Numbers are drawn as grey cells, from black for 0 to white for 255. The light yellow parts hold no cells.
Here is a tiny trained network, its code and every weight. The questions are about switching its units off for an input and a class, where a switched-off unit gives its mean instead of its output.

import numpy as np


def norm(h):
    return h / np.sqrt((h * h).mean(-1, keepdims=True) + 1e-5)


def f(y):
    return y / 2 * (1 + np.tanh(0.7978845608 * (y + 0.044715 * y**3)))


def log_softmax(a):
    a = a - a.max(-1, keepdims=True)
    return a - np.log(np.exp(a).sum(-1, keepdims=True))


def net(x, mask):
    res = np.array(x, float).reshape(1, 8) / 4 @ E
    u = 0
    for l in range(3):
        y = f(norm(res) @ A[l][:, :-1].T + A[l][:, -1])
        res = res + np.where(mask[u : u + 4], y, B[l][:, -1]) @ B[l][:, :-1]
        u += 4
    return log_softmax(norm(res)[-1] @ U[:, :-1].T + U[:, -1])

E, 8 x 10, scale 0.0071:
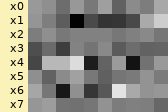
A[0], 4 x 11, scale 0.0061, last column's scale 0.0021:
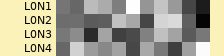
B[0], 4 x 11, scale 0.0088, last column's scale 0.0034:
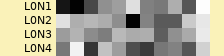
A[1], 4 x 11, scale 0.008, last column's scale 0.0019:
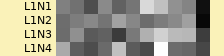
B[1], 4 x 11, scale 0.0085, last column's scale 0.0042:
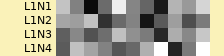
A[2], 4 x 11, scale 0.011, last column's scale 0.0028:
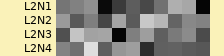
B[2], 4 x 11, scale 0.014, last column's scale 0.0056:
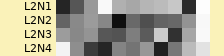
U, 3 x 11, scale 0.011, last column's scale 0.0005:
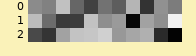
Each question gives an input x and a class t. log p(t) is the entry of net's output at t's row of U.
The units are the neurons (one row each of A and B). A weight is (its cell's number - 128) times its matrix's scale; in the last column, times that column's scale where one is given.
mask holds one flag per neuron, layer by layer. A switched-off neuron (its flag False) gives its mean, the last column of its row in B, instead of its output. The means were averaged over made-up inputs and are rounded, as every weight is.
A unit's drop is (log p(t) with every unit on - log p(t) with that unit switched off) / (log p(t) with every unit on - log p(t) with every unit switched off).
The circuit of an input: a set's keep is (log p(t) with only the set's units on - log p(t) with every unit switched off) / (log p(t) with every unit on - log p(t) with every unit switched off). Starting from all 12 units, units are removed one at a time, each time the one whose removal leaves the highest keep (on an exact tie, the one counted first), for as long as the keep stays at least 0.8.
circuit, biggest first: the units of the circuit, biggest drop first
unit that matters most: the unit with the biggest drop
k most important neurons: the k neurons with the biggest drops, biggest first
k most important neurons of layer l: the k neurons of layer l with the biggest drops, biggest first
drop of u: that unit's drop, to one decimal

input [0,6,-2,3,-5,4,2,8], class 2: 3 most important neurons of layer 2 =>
(L2N1 L2N3 L2N4)
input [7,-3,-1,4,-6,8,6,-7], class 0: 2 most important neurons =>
(L1N4 L2N2)
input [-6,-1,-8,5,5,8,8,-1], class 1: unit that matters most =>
L1N1
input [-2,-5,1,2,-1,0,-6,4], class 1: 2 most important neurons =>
(L2N4 L2N1)
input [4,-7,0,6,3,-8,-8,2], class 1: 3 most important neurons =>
(L2N4 L2N1 L1N4)
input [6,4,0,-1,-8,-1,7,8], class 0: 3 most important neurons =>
(L1N4 L2N2 L2N4)
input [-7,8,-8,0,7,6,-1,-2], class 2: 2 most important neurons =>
(L2N1 L1N4)
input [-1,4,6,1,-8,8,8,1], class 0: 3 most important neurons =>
(L1N4 L2N2 L2N4)
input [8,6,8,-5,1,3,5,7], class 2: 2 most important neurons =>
(L2N1 L2N4)
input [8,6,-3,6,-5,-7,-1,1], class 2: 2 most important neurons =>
(L2N1 L2N3)
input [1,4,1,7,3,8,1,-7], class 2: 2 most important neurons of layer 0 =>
(L0N2 L0N4)
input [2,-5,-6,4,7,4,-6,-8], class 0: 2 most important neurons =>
(L2N3 L1N1)
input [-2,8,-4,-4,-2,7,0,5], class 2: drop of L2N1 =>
0.5
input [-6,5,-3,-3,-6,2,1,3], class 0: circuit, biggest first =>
(L1N4)
